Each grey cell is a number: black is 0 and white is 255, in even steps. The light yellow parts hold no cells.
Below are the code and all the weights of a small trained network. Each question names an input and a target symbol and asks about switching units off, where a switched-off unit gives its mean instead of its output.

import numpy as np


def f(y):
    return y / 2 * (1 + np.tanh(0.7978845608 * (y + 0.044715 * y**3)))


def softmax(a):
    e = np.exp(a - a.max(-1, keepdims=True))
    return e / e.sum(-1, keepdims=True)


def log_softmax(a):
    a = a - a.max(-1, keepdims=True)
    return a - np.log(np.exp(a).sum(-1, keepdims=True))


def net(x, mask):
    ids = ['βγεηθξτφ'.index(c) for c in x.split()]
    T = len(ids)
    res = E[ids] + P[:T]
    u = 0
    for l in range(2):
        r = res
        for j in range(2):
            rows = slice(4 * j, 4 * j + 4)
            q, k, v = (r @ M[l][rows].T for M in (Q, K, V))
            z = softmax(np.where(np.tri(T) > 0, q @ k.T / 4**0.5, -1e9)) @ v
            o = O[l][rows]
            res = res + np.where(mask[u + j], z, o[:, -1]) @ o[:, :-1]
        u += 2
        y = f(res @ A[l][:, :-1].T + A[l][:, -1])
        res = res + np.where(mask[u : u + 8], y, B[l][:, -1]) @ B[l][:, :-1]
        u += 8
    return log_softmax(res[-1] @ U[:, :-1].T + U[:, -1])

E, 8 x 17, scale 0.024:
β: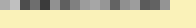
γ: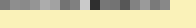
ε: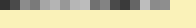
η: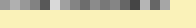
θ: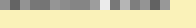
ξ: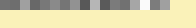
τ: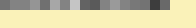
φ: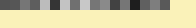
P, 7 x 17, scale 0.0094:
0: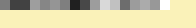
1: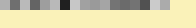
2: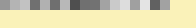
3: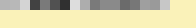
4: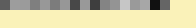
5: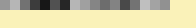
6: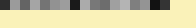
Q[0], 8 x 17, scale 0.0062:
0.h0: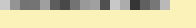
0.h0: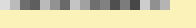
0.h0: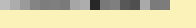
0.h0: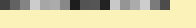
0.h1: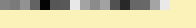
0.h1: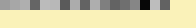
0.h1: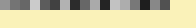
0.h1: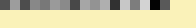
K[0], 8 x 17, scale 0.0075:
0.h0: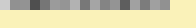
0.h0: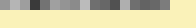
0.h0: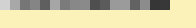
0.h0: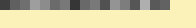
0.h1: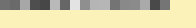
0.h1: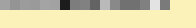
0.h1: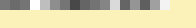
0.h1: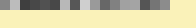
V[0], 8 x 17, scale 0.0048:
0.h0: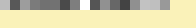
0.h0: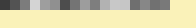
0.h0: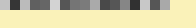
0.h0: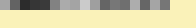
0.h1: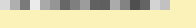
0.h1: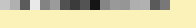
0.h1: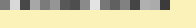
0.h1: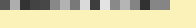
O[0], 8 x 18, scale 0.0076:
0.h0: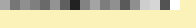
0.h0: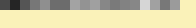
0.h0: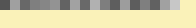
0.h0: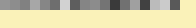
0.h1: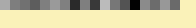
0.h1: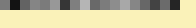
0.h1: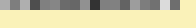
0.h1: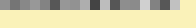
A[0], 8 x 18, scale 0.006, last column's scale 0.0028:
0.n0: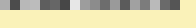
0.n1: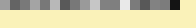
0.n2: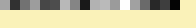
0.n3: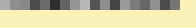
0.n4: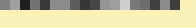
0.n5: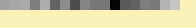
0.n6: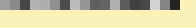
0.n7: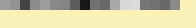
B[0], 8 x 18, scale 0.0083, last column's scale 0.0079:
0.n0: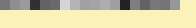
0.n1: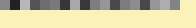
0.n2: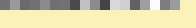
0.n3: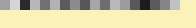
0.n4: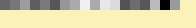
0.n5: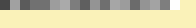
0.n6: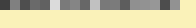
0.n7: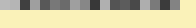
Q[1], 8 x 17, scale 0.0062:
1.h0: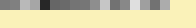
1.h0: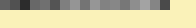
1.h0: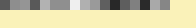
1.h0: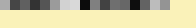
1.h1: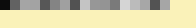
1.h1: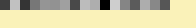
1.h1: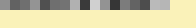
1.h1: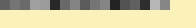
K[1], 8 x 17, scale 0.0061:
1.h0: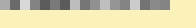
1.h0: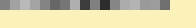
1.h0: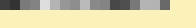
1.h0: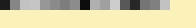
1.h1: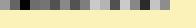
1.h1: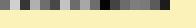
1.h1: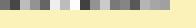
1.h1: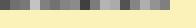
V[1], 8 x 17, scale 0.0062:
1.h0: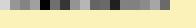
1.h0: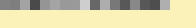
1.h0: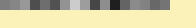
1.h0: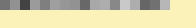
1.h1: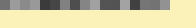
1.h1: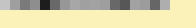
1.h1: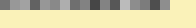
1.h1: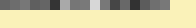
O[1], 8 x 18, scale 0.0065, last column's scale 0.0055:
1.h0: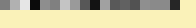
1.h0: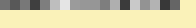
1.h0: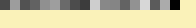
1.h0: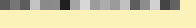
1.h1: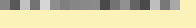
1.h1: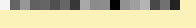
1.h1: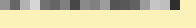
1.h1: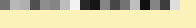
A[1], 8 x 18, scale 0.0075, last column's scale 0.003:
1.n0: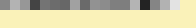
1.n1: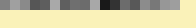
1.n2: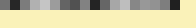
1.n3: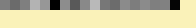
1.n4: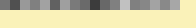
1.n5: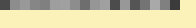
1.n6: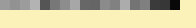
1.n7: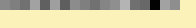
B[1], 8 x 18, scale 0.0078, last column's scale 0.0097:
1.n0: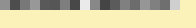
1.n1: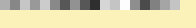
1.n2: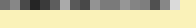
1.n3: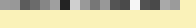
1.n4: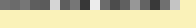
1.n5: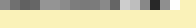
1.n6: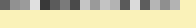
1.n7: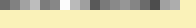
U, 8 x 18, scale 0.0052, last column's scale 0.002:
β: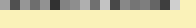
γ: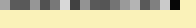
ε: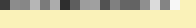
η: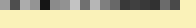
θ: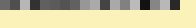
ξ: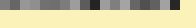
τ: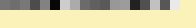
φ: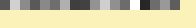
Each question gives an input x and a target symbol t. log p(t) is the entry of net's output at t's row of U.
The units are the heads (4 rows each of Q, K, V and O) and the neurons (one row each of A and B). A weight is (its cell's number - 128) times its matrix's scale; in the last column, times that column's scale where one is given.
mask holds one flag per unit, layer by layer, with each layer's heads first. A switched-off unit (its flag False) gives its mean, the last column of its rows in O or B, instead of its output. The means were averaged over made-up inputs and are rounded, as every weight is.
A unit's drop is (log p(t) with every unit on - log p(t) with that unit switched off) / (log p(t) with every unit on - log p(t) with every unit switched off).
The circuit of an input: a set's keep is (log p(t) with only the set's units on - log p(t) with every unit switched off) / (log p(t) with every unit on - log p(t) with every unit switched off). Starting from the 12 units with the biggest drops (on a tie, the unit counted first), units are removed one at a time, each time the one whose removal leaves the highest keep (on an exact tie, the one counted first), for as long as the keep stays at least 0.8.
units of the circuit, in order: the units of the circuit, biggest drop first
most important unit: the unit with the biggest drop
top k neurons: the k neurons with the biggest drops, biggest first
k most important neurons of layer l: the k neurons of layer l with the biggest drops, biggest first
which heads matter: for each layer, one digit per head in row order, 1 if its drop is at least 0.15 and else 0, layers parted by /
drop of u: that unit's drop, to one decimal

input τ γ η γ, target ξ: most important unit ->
0.h0
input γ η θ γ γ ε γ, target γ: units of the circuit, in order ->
[1.h1; 0.h1; 1.n2; 1.n7]
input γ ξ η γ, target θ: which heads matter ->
01 / 10
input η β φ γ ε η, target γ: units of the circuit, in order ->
[0.h0; 1.h1]
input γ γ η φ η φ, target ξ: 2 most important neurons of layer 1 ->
[1.n1; 1.n3]
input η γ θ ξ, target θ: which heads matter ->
01 / 00
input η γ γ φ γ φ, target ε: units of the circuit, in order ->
[0.n3; 1.h1]
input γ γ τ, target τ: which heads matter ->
01 / 01
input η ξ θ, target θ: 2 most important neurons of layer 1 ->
[1.n2; 1.n4]
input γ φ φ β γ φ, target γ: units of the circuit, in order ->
[0.h0; 1.h1]
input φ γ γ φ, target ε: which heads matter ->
00 / 01
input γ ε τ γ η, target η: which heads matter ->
11 / 00
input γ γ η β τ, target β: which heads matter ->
00 / 01
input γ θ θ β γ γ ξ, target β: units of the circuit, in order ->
[1.h1; 1.h0]
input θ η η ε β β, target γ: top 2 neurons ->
[1.n0; 0.n3]
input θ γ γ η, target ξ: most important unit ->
1.n1
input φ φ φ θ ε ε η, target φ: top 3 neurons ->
[1.n6; 1.n5; 0.n2]
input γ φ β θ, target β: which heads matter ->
00 / 11
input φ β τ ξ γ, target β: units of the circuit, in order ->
[0.h0; 1.h1]
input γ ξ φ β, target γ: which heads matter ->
10 / 00
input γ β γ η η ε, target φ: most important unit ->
1.h0
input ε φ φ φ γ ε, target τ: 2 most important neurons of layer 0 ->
[0.n3; 0.n0]
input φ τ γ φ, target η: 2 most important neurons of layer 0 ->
[0.n3; 0.n2]
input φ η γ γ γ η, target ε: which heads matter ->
11 / 11
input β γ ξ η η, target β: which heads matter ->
01 / 11
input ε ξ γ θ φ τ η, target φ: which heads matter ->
01 / 00
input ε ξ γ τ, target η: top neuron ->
[1.n7]
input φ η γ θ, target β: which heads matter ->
00 / 01
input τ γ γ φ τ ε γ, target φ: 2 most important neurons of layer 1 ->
[1.n4; 1.n6]
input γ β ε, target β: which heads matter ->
00 / 01
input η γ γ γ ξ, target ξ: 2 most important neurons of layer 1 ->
[1.n1; 1.n7]
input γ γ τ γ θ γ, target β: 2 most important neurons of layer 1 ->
[1.n4; 1.n2]
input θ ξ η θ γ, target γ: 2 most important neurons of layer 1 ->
[1.n2; 1.n7]
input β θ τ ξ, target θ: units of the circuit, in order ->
[0.h1]
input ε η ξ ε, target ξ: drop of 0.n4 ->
0.2
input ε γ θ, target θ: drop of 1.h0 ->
0.1
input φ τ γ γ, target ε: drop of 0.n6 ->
0.1
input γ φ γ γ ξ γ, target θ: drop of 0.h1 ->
1.3
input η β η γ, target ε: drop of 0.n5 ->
0.2
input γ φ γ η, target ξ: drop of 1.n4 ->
0.0
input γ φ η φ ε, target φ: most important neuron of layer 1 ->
[1.n5]
